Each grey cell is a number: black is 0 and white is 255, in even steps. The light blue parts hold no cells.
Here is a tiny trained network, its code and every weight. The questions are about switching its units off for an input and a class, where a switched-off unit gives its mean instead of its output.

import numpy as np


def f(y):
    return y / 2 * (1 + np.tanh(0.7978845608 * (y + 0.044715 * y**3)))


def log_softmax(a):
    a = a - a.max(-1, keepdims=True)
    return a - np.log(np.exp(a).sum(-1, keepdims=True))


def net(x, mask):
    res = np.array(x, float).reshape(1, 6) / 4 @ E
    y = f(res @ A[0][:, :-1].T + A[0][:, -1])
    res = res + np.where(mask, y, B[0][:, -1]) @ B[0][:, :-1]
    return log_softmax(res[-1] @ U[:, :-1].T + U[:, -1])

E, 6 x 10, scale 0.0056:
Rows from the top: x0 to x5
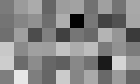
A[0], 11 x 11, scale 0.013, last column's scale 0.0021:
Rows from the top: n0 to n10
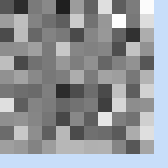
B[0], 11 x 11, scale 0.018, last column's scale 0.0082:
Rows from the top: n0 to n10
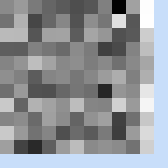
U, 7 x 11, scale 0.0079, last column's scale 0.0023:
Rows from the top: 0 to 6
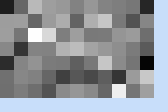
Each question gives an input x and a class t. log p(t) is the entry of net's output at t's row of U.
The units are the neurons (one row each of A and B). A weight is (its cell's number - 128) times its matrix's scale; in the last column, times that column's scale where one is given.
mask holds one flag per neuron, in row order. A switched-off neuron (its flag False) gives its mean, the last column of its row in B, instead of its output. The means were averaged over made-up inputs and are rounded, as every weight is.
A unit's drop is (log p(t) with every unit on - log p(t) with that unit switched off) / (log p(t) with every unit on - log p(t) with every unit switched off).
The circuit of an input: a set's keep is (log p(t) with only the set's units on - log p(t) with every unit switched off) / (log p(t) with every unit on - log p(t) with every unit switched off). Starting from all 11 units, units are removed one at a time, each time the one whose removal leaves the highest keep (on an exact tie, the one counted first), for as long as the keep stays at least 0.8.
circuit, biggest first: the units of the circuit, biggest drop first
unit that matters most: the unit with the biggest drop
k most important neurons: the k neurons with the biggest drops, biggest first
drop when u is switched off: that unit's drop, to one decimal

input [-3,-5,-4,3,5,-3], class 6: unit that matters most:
n1
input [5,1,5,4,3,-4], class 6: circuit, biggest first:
(n2; n9)
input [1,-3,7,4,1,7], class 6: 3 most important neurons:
(n1; n0; n9)
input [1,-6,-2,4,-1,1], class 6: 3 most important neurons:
(n1; n2; n0)
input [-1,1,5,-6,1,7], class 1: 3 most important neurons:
(n2; n0; n3)
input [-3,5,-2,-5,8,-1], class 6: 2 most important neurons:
(n6; n0)
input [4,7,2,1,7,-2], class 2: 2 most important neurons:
(n7; n1)
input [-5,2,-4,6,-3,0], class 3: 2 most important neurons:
(n0; n6)
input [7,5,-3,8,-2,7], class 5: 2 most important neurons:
(n9; n3)
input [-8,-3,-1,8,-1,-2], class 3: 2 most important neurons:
(n6; n10)
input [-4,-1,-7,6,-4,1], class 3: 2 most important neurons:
(n0; n10)
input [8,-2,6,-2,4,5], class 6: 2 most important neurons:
(n1; n0)
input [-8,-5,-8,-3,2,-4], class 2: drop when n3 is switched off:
0.1
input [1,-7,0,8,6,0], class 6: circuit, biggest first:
(n1)
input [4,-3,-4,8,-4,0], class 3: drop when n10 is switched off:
0.2
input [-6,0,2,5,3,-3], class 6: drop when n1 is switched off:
-0.1
